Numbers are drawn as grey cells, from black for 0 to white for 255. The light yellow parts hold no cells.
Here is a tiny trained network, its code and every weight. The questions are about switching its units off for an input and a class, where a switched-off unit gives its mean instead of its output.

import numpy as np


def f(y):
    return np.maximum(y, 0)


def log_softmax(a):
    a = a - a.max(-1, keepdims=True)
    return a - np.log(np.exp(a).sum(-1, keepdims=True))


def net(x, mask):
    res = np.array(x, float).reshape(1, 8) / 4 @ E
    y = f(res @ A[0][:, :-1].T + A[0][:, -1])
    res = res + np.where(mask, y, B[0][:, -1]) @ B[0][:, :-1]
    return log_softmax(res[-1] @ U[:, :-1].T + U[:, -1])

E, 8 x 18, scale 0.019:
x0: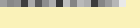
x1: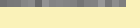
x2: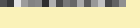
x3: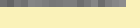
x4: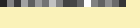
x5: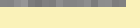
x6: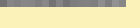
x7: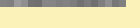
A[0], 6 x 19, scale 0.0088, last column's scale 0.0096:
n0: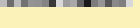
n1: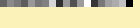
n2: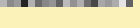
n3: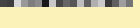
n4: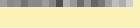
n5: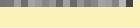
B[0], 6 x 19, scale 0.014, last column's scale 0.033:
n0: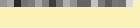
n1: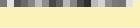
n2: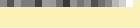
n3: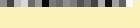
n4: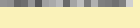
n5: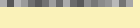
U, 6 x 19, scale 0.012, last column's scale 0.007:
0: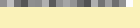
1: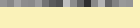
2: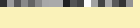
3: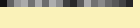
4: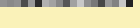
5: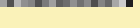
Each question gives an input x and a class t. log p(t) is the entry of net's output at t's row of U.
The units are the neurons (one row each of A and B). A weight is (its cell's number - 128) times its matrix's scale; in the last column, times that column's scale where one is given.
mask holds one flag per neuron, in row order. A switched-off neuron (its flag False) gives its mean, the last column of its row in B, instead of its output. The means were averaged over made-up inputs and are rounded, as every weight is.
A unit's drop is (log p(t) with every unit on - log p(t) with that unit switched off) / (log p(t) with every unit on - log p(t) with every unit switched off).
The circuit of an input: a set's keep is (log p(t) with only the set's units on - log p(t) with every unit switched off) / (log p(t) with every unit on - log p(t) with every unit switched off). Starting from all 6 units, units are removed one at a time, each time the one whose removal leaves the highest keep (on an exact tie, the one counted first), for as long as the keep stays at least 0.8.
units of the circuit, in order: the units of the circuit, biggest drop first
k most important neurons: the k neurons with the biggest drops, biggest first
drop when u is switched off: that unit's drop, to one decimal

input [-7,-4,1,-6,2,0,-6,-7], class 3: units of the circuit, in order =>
(n1)
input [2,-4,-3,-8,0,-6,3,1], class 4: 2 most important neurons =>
(n3; n0)
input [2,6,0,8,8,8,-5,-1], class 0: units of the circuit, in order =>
(n3; n1)
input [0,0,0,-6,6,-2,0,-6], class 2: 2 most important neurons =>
(n3; n0)
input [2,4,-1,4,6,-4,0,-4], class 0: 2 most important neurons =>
(n3; n1)
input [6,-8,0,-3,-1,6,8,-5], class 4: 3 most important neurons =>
(n3; n2; n4)
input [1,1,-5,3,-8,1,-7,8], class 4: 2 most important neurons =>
(n2; n1)
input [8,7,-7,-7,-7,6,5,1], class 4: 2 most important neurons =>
(n2; n4)
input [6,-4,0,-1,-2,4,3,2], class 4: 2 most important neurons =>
(n3; n2)
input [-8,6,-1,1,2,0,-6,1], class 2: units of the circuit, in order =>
(n3; n1)
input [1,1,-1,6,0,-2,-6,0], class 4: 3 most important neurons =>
(n3; n1; n0)
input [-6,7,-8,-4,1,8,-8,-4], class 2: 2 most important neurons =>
(n1; n3)
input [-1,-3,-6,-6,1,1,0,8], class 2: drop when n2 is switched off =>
0.3
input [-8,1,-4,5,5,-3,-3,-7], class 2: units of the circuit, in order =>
(n3)
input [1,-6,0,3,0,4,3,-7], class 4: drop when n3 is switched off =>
0.7
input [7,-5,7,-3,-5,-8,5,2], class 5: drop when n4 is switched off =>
0.0
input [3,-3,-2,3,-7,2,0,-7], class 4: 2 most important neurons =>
(n3; n2)
